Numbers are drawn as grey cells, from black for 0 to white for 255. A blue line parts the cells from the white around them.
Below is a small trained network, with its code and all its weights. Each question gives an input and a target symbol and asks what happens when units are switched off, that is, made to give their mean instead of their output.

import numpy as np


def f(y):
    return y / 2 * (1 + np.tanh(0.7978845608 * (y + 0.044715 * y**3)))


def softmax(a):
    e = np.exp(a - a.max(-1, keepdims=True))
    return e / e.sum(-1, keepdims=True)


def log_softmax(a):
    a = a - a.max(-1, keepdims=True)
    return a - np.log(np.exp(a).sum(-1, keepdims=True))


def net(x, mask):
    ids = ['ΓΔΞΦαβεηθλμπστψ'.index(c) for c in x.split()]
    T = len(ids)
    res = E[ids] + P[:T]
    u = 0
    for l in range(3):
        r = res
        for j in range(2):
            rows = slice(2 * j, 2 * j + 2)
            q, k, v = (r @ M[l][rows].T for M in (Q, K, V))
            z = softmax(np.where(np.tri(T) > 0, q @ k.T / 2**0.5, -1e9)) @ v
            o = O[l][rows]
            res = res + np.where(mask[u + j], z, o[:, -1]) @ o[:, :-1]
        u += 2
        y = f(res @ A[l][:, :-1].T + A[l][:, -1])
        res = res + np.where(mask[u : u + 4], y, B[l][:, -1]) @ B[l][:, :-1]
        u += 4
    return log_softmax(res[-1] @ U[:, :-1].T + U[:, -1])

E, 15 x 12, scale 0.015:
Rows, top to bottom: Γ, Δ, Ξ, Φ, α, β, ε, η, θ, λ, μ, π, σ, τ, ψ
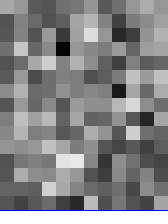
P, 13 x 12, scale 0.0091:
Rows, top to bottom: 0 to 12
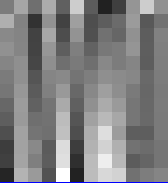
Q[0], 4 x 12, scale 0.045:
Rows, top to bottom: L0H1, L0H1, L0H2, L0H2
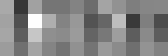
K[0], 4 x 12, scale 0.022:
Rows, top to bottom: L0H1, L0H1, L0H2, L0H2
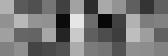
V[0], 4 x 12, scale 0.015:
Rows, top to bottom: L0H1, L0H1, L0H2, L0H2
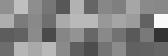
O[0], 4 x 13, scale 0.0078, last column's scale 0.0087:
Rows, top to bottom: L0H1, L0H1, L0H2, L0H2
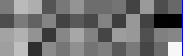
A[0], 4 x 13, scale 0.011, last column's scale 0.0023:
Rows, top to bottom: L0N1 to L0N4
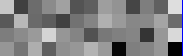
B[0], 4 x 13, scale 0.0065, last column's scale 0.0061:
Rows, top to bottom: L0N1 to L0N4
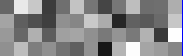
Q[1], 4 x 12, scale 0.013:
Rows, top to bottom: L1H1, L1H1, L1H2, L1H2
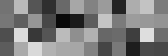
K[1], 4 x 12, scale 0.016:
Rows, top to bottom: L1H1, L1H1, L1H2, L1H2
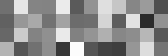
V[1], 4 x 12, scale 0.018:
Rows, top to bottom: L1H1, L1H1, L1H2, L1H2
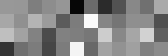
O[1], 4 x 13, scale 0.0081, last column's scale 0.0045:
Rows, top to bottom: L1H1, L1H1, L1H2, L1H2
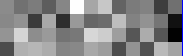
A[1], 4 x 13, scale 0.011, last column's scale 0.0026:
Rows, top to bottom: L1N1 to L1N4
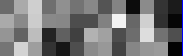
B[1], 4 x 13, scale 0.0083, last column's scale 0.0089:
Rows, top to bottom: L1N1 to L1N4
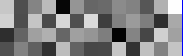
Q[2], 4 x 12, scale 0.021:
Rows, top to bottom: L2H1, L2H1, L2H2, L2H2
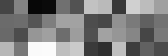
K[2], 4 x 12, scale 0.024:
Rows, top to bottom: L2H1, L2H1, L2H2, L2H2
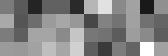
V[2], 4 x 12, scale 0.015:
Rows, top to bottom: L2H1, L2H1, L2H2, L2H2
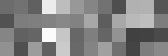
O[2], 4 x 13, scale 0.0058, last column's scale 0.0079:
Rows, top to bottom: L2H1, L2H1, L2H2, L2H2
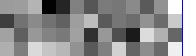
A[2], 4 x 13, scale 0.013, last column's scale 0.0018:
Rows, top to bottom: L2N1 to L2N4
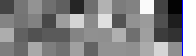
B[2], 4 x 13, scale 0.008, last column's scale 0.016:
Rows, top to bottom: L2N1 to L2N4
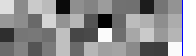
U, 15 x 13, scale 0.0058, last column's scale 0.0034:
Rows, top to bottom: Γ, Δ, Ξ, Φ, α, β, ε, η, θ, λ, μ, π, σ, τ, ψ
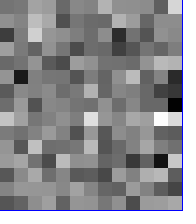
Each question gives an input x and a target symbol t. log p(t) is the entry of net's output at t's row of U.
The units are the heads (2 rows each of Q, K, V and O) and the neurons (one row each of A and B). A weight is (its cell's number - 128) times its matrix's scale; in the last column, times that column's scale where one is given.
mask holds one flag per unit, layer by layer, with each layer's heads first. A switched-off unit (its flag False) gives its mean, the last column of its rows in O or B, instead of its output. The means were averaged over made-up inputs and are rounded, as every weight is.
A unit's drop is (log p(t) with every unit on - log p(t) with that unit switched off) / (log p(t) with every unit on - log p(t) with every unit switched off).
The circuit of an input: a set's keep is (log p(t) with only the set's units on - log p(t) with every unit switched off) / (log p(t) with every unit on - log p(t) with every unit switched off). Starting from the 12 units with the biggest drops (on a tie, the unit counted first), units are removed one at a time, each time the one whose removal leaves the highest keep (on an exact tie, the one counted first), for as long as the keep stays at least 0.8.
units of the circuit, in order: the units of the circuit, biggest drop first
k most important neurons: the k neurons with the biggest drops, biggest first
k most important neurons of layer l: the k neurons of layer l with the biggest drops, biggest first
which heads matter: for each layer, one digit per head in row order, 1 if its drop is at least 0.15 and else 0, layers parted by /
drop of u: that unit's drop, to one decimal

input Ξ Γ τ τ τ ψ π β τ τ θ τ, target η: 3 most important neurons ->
L0N4, L2N3, L0N3
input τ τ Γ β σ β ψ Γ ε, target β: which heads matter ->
10 / 01 / 00
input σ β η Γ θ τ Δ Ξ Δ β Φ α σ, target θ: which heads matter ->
10 / 00 / 00
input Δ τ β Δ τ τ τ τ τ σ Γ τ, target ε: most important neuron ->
L0N4
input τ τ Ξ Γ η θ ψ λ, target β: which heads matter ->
10 / 01 / 00
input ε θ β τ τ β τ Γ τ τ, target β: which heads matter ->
00 / 11 / 01
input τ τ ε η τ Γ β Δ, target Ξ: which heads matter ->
11 / 10 / 00
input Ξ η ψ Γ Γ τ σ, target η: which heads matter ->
00 / 10 / 01
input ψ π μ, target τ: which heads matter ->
00 / 10 / 00
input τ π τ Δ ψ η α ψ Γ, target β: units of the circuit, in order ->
L0H1, L1H2
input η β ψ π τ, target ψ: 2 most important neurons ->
L1N4, L1N1
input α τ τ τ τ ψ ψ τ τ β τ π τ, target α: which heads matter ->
00 / 10 / 11
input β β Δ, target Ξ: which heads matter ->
01 / 10 / 00
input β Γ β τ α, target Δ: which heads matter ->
10 / 10 / 01
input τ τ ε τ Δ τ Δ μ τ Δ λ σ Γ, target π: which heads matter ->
11 / 00 / 00
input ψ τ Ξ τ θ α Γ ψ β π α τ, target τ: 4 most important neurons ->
L2N2, L0N3, L0N2, L1N1
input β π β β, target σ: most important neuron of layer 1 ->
L1N4
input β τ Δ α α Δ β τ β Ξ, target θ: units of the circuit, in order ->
L0H1, L0N4
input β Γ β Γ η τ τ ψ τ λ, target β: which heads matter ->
11 / 01 / 00
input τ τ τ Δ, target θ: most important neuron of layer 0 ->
L0N3
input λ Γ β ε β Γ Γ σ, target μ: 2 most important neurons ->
L1N2, L1N1
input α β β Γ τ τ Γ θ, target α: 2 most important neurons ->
L0N4, L2N4
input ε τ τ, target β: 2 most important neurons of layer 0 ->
L0N4, L0N3
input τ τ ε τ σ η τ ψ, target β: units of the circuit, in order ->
L1H2, L0H1
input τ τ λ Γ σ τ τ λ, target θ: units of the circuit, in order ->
L0H1, L1H2
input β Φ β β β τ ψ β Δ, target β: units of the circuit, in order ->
L0H1, L1H2
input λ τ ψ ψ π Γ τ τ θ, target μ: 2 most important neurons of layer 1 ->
L1N2, L1N1
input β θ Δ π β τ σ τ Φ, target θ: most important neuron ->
L2N4
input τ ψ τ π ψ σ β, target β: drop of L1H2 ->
1.0
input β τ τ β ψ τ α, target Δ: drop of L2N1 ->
0.0
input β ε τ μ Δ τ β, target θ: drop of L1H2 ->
0.2
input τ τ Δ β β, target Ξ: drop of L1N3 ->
0.4
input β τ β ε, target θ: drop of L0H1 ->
0.4
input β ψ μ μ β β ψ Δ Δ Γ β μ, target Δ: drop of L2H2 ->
0.1
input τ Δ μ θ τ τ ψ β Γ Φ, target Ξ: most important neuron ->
L1N3
